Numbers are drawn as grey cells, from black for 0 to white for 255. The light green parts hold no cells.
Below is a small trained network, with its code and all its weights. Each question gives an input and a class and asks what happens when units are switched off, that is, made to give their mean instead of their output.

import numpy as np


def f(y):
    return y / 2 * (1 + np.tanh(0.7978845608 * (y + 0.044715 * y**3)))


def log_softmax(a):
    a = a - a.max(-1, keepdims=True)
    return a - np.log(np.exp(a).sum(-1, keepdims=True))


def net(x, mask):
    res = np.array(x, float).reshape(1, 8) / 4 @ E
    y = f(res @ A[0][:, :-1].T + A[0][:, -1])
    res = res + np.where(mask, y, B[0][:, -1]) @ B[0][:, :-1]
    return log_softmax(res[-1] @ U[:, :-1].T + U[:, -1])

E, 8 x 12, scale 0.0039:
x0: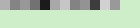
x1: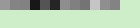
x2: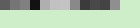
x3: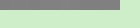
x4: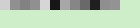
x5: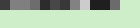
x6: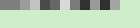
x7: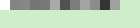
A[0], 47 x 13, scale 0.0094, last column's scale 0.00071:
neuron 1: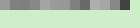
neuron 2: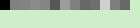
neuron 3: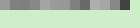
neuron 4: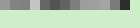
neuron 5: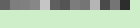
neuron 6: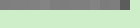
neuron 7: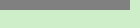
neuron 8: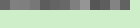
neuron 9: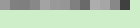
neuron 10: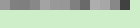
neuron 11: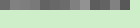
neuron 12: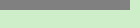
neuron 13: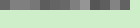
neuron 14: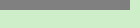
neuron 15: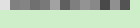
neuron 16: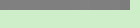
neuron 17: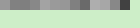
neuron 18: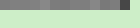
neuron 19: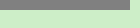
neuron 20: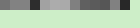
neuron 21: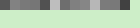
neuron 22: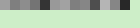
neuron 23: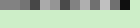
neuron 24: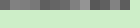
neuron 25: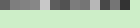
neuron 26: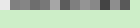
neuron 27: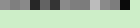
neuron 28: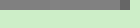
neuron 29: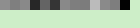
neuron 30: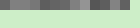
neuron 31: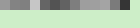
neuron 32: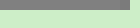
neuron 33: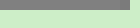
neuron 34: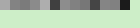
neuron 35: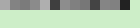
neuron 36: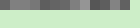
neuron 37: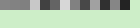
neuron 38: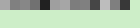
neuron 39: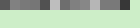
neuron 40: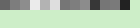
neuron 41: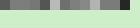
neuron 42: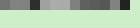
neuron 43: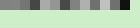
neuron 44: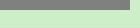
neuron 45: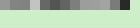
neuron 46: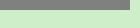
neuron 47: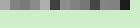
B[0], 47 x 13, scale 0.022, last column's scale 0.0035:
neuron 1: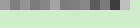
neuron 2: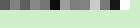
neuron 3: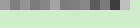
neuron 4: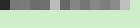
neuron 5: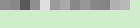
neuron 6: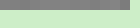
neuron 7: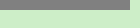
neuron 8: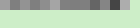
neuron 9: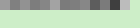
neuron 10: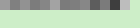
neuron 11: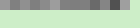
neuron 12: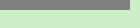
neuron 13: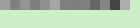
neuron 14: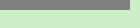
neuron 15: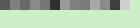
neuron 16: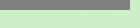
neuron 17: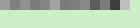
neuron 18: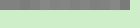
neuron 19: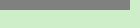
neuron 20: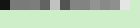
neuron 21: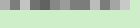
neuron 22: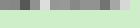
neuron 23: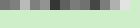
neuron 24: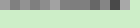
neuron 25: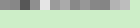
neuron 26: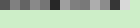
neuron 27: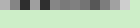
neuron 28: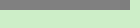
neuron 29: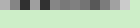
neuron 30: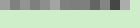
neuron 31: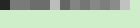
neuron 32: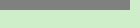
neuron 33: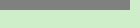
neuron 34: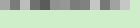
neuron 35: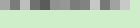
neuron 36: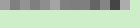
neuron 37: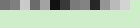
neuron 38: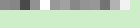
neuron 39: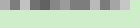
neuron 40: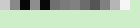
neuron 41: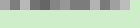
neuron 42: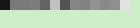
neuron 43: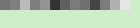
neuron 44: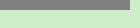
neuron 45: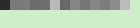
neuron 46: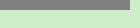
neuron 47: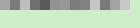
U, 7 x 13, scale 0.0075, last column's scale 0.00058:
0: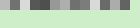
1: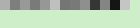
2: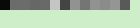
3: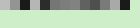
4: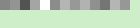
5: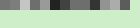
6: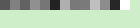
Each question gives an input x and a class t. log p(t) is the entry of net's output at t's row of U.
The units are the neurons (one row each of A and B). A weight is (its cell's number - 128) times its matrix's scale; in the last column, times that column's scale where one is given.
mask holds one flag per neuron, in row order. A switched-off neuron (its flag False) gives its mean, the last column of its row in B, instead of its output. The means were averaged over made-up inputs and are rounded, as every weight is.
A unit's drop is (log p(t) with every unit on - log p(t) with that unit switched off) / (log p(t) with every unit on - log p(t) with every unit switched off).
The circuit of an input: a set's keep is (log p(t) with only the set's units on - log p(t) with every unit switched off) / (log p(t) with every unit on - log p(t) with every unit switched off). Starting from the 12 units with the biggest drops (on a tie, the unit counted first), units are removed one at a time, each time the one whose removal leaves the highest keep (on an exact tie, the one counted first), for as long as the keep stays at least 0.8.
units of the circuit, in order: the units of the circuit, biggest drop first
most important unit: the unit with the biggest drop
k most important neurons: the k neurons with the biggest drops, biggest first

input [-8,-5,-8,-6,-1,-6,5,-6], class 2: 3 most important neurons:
[neuron 31; neuron 4; neuron 45]
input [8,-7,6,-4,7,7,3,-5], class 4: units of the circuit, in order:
[neuron 38]
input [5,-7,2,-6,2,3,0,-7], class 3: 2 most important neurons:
[neuron 40; neuron 26]
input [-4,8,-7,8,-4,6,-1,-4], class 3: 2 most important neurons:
[neuron 27; neuron 29]
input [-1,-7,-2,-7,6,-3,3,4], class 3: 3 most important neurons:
[neuron 40; neuron 21; neuron 39]
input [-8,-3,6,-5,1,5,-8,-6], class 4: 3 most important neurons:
[neuron 25; neuron 5; neuron 37]
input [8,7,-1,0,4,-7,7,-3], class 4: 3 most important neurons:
[neuron 38; neuron 22; neuron 40]
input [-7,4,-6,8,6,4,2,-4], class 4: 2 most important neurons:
[neuron 25; neuron 5]
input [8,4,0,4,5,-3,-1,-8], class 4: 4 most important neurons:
[neuron 38; neuron 22; neuron 26; neuron 15]
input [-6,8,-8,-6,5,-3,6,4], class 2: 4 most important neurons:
[neuron 31; neuron 4; neuron 45; neuron 40]
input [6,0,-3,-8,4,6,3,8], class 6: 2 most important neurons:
[neuron 26; neuron 15]
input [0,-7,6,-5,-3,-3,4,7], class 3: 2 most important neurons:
[neuron 40; neuron 2]
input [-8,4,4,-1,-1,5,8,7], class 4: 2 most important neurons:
[neuron 25; neuron 5]
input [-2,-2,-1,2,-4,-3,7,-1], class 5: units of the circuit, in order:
[neuron 37]
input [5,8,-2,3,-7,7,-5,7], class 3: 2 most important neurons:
[neuron 27; neuron 29]
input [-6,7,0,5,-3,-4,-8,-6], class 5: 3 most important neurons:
[neuron 43; neuron 23; neuron 40]
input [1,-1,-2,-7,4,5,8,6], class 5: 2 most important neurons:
[neuron 37; neuron 2]
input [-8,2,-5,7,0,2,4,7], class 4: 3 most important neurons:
[neuron 25; neuron 5; neuron 2]
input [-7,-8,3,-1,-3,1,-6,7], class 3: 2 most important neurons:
[neuron 40; neuron 38]
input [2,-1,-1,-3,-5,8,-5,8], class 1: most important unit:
neuron 2
